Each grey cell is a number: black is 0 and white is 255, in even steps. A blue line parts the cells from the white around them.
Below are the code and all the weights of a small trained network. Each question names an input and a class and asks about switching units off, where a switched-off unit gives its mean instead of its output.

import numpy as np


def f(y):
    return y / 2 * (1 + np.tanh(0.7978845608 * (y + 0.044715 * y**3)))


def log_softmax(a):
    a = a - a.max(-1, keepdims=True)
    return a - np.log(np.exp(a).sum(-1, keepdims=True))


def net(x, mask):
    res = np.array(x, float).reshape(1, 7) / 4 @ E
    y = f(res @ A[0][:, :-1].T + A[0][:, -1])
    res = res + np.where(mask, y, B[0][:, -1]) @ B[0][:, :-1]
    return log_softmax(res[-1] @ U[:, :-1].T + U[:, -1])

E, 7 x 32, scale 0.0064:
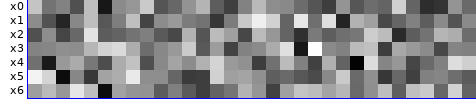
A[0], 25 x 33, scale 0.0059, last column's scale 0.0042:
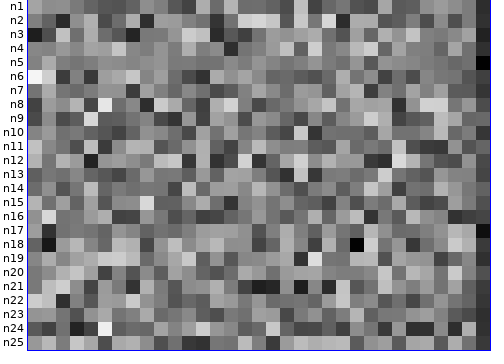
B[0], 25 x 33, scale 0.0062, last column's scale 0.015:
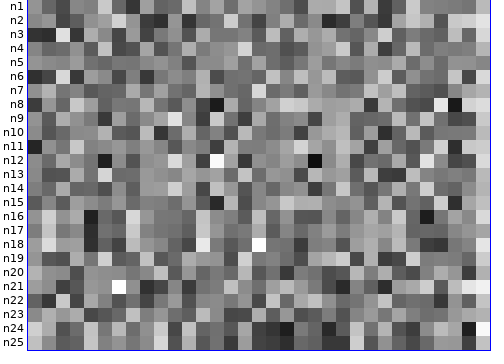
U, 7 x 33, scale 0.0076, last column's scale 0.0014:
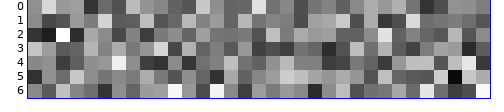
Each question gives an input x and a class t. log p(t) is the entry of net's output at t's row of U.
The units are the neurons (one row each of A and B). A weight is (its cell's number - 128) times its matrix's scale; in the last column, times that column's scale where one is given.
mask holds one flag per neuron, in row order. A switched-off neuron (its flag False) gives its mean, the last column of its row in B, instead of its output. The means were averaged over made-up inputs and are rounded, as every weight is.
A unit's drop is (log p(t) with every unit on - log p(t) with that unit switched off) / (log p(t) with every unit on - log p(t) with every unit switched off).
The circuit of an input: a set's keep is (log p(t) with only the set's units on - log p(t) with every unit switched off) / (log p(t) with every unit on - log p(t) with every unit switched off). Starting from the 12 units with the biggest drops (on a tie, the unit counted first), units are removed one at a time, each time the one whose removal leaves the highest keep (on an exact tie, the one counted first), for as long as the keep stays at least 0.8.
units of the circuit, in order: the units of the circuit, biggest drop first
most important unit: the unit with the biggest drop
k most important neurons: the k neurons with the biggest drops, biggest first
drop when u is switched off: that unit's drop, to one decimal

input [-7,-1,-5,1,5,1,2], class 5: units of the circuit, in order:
[n8]
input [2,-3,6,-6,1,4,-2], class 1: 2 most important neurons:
[n12 n1]
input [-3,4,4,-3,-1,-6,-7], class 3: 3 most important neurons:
[n24 n6 n22]
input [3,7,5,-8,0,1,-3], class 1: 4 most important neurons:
[n10 n13 n21 n1]
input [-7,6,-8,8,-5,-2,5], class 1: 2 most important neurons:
[n19 n4]
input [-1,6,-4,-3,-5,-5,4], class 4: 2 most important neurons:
[n2 n18]
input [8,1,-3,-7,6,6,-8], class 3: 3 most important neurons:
[n24 n8 n19]
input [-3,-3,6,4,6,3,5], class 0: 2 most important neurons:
[n18 n12]
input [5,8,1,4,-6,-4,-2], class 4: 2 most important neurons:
[n2 n18]
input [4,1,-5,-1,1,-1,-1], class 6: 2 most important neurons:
[n12 n8]
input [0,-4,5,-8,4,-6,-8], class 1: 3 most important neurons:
[n13 n1 n10]
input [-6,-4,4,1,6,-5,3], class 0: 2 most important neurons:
[n18 n11]
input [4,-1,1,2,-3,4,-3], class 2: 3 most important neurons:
[n8 n6 n22]
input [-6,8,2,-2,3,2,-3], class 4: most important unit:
n2
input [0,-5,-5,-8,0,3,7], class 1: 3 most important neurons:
[n1 n10 n24]
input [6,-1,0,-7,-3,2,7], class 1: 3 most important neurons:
[n1 n24 n10]
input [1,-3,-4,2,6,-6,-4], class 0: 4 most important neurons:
[n18 n6 n22 n17]
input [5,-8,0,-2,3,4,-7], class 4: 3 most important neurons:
[n21 n25 n20]
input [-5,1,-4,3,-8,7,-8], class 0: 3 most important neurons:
[n16 n23 n7]
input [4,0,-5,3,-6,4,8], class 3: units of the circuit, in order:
[n25]
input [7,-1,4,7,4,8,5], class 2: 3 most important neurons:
[n6 n22 n8]
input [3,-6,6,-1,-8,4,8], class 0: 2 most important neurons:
[n16 n24]
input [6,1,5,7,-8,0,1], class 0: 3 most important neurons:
[n16 n23 n7]
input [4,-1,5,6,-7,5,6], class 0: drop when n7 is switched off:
0.1
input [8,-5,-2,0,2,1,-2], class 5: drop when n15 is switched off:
0.2
